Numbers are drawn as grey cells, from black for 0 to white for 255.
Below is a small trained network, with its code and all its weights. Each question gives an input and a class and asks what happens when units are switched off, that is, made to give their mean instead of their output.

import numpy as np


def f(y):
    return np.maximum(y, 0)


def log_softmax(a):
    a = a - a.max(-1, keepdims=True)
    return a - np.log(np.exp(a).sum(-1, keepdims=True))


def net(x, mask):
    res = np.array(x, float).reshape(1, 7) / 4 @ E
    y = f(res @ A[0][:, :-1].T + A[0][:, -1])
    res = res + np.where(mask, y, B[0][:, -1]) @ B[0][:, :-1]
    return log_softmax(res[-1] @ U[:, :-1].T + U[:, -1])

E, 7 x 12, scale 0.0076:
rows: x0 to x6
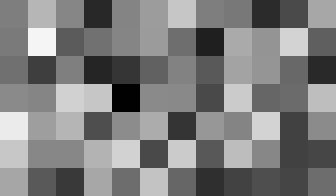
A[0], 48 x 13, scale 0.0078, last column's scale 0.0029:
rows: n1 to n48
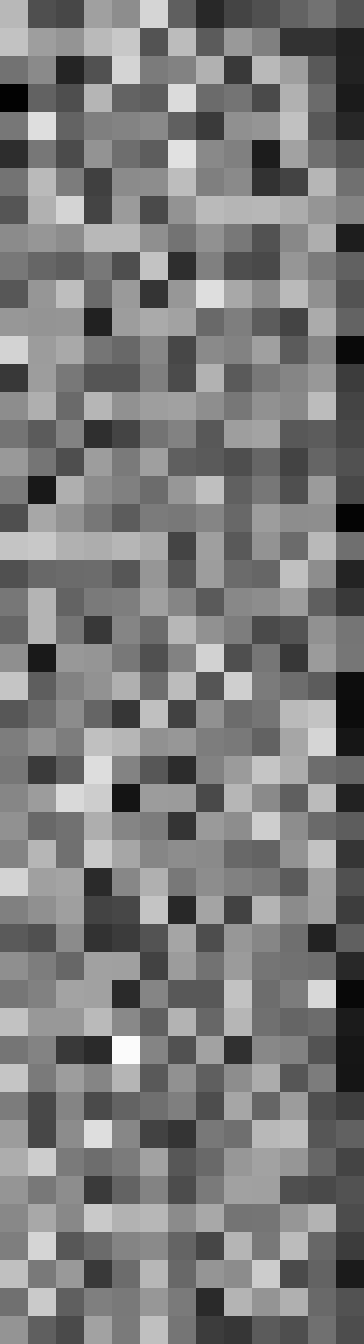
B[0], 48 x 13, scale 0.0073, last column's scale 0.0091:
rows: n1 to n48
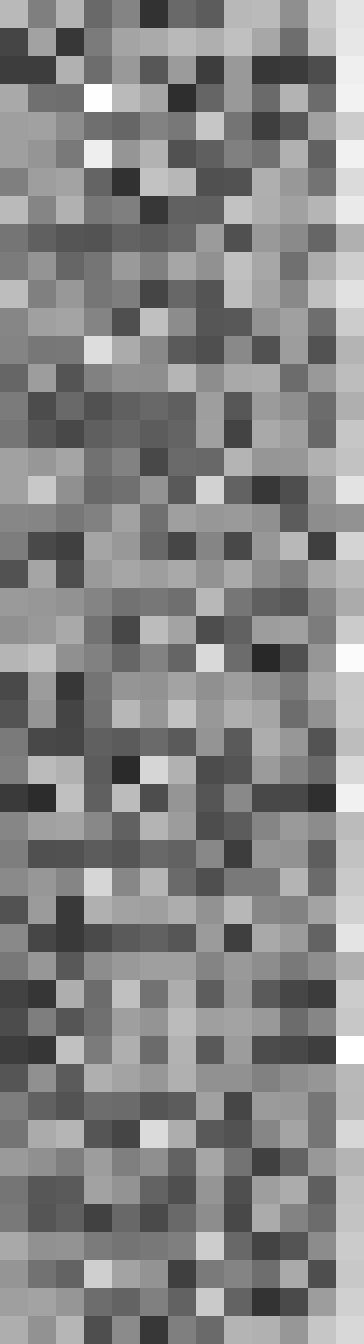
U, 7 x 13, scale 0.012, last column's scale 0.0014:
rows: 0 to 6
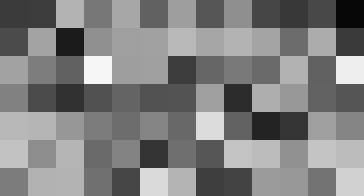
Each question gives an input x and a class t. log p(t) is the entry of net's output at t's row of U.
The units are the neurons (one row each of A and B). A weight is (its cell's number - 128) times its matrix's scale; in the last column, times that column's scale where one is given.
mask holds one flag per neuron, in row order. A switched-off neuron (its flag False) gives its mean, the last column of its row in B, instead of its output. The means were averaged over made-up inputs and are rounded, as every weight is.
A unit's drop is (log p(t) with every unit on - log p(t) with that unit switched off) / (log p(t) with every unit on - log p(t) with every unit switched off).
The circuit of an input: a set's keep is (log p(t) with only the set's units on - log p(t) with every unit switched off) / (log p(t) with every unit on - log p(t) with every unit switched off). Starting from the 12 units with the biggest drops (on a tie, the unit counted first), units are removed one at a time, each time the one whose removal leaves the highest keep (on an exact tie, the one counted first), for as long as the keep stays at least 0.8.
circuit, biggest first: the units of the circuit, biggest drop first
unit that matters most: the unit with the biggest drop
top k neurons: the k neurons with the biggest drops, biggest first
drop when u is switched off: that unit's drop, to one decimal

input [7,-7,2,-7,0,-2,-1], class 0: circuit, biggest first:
n38
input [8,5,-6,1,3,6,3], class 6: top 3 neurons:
n7; n12; n23
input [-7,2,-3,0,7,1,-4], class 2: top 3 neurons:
n20; n13; n46
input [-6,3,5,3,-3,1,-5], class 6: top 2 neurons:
n28; n41
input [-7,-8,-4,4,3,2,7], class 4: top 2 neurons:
n24; n18
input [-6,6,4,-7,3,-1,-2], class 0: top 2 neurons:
n3; n38
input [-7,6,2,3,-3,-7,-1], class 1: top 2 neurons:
n26; n21
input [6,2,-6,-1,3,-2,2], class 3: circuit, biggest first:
n20; n44
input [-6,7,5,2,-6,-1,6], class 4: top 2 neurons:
n47; n5
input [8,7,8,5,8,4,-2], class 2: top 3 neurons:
n32; n46; n13
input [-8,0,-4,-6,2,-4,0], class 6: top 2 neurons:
n28; n41
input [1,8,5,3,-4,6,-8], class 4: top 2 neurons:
n47; n45
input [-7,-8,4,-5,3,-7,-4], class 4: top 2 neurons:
n24; n18
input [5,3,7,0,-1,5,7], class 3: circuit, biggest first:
n34
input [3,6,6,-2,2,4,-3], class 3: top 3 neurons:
n34; n24; n16
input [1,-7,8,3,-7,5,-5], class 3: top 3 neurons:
n34; n16; n40
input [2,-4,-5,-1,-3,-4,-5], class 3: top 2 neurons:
n1; n27
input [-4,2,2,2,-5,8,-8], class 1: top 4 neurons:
n2; n25; n37; n1
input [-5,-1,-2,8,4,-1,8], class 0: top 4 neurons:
n29; n36; n8; n11
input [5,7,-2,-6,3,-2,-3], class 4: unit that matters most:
n5
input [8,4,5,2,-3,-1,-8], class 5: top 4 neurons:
n8; n11; n28; n41
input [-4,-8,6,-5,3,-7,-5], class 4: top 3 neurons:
n24; n18; n2
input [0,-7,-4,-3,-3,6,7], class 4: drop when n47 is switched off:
-0.1
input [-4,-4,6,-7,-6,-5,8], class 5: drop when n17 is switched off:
0.2
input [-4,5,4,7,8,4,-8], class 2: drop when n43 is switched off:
0.2
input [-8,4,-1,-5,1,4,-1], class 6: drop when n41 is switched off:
0.1
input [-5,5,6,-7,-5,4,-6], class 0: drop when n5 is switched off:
0.0
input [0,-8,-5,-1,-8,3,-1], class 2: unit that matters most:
n4
